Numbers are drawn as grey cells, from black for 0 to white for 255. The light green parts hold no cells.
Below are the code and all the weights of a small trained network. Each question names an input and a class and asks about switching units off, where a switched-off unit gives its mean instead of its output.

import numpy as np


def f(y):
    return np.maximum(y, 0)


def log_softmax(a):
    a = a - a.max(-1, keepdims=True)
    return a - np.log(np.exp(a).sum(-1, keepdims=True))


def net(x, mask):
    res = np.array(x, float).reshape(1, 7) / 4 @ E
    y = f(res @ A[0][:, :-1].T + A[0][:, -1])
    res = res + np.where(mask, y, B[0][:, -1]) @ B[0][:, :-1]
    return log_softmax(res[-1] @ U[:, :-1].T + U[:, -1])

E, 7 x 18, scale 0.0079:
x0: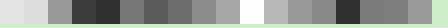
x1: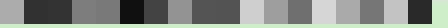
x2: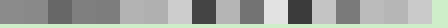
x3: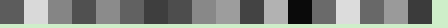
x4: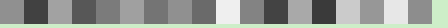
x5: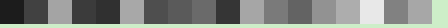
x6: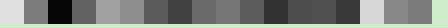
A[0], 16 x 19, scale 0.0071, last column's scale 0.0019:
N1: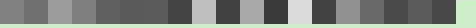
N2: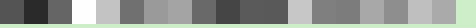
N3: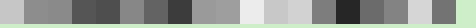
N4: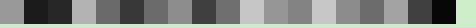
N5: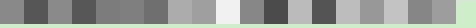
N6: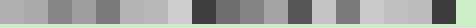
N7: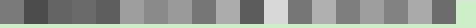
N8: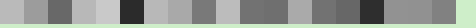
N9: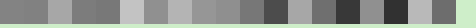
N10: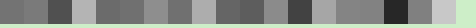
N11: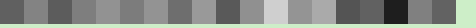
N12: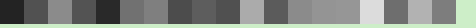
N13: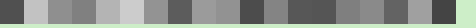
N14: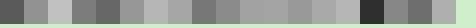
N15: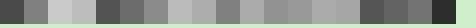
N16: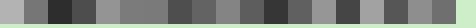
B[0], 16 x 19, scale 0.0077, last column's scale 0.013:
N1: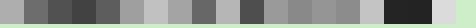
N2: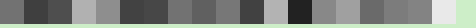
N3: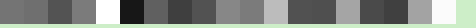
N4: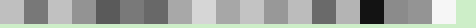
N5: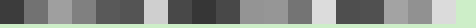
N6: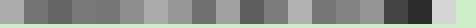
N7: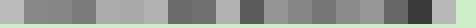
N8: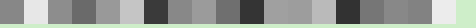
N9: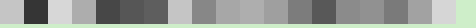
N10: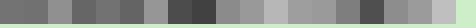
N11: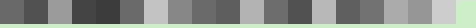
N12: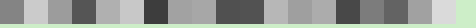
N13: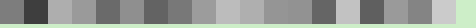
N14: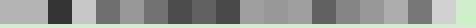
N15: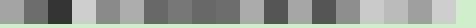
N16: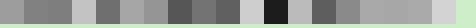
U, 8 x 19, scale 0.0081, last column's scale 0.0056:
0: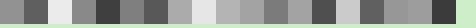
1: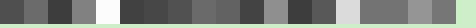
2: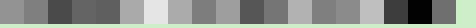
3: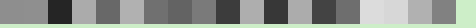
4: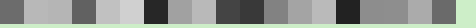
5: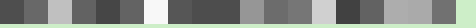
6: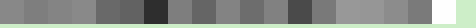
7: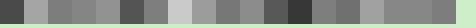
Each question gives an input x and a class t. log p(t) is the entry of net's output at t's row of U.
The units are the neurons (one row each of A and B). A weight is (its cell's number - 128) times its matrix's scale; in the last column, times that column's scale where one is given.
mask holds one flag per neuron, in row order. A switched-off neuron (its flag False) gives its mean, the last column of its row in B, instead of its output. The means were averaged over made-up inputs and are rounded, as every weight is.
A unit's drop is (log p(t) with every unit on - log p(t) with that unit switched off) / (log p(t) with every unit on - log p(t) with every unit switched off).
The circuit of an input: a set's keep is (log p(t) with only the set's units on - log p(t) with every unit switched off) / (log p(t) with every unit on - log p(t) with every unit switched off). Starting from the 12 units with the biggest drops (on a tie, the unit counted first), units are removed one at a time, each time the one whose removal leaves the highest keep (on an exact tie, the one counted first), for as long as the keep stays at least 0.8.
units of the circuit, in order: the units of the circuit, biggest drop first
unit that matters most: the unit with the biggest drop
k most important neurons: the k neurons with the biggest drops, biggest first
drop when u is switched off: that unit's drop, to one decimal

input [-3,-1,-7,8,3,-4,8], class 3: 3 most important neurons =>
[N16; N3; N6]
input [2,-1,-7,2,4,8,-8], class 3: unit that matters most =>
N15
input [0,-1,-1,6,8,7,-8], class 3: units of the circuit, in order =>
[N14; N15]
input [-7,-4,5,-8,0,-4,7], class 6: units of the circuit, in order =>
[N2; N3; N9]
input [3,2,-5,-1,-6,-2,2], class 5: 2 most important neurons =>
[N11; N6]
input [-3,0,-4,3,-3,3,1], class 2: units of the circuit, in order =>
[N3; N1]
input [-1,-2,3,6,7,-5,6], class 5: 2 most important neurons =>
[N5; N15]
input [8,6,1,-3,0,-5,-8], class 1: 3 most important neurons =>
[N3; N16; N9]
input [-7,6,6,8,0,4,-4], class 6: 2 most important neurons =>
[N3; N1]
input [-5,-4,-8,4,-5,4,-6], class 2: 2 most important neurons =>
[N1; N3]
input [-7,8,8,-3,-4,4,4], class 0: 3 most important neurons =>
[N4; N3; N1]
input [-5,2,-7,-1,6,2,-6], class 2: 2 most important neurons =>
[N1; N3]
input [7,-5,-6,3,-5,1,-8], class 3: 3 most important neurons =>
[N15; N14; N2]
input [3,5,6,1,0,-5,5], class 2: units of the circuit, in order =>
[N6]
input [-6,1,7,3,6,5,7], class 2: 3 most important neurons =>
[N3; N6; N7]
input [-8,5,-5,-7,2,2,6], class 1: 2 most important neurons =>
[N2; N9]
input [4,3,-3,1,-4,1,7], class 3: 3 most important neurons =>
[N16; N2; N5]
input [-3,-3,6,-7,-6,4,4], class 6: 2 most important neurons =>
[N2; N1]
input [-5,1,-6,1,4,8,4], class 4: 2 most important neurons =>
[N12; N3]
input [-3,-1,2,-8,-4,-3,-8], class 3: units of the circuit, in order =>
[N15]
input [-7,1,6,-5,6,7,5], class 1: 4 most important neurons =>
[N2; N8; N1; N11]
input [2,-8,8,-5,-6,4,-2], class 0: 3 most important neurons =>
[N9; N13; N1]
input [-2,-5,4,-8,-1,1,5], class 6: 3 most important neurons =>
[N2; N4; N9]
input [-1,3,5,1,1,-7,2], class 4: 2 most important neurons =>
[N8; N1]
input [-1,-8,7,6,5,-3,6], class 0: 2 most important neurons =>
[N13; N1]
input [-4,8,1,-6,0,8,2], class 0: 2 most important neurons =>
[N4; N8]
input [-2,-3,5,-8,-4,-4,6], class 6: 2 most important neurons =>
[N2; N9]
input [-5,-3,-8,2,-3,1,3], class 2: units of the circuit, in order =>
[N1]
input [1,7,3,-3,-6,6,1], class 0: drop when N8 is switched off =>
0.3
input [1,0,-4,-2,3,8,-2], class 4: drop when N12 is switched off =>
1.1
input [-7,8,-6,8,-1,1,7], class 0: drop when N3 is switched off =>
0.2
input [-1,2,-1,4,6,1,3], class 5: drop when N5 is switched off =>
0.4
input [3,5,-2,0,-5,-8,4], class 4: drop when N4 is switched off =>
0.0
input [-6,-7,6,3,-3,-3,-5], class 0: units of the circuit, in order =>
[N13]
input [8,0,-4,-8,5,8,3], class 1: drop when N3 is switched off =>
1.5
